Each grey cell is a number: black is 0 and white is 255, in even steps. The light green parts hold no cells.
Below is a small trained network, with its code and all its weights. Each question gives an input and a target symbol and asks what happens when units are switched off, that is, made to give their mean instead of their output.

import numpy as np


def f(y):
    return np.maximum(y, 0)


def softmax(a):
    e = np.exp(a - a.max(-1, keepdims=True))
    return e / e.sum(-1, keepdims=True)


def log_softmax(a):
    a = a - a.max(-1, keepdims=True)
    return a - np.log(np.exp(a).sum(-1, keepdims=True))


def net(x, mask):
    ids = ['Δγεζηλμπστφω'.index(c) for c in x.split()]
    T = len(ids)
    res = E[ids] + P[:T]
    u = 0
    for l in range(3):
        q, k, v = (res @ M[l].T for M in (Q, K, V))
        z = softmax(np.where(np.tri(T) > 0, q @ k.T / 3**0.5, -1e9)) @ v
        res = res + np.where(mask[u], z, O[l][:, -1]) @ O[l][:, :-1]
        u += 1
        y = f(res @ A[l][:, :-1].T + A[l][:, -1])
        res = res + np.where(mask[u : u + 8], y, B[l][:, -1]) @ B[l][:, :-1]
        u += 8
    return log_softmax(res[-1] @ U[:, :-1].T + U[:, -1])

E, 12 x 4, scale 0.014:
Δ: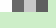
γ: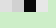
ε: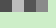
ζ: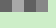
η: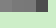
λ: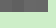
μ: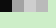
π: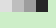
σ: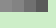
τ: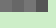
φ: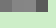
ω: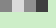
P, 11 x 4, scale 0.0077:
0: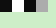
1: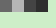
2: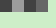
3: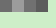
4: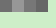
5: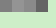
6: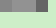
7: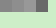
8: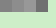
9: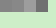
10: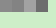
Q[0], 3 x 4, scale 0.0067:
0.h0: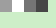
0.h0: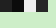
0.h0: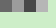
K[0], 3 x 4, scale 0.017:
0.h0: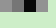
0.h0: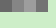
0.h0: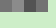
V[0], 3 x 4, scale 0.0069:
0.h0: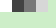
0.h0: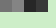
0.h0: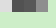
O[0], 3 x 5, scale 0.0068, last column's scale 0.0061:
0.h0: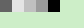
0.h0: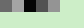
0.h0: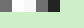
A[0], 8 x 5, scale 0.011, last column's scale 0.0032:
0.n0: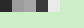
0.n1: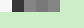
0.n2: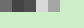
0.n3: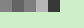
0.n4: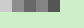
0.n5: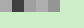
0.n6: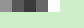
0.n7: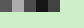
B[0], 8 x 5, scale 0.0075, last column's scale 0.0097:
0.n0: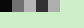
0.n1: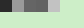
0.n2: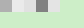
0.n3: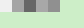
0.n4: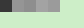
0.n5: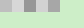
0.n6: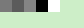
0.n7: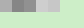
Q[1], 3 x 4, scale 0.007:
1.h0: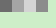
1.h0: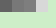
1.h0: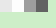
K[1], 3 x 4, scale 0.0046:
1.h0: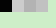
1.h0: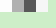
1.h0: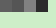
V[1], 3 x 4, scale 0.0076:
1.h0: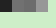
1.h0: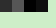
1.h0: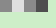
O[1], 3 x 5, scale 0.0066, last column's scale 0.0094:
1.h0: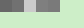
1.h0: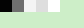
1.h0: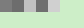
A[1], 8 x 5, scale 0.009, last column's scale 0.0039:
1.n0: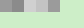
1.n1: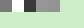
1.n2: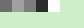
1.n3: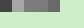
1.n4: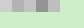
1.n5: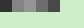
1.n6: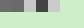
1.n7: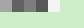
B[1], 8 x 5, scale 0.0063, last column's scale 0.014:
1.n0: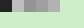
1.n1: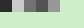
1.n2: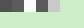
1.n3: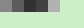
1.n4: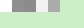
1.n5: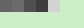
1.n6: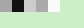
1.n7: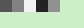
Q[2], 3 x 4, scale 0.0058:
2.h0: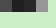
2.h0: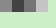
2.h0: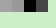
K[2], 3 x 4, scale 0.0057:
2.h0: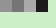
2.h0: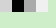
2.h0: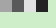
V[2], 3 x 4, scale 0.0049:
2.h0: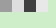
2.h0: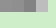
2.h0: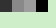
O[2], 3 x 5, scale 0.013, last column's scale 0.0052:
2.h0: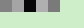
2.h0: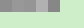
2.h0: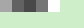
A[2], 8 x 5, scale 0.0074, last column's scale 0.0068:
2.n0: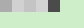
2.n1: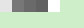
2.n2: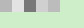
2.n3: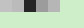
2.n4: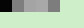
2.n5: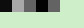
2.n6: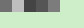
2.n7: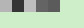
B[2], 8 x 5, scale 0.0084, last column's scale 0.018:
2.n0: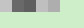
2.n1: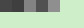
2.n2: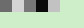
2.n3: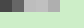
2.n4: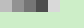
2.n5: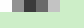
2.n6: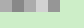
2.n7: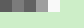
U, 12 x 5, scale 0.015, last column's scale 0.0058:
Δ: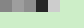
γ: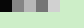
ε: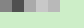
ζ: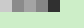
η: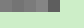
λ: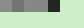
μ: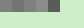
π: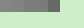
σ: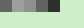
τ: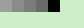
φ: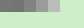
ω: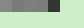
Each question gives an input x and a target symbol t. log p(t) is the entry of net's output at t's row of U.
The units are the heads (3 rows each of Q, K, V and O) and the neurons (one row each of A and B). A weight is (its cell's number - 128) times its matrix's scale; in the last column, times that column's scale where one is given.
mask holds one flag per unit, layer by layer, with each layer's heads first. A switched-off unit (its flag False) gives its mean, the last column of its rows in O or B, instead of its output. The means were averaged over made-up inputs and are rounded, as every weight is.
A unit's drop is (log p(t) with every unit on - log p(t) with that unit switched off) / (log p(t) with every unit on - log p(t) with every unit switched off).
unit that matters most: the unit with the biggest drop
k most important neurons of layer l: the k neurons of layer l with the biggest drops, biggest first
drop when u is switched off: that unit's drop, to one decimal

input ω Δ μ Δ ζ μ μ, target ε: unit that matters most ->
0.h0
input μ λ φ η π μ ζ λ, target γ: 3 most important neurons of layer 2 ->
[2.n7; 2.n2; 2.n0]
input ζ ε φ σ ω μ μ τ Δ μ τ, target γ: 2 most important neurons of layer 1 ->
[1.n6; 1.n1]
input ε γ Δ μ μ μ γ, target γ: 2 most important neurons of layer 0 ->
[0.n6; 0.n1]
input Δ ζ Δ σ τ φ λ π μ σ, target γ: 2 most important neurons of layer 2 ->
[2.n7; 2.n2]
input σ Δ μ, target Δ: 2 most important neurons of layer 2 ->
[2.n5; 2.n4]
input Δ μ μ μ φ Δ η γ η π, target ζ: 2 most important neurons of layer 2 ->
[2.n0; 2.n7]
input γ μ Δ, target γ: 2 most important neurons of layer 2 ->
[2.n5; 2.n3]
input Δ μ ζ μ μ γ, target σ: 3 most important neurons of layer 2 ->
[2.n2; 2.n0; 2.n3]
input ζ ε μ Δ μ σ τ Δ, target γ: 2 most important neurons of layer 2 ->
[2.n5; 2.n0]
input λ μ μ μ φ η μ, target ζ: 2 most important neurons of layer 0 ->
[0.n2; 0.n5]
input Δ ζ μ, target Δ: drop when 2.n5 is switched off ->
0.2
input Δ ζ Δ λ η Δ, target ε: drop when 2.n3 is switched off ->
-0.1
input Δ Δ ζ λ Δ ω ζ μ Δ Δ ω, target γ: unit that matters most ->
0.n7
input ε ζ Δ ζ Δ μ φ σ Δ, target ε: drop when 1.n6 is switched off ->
0.0
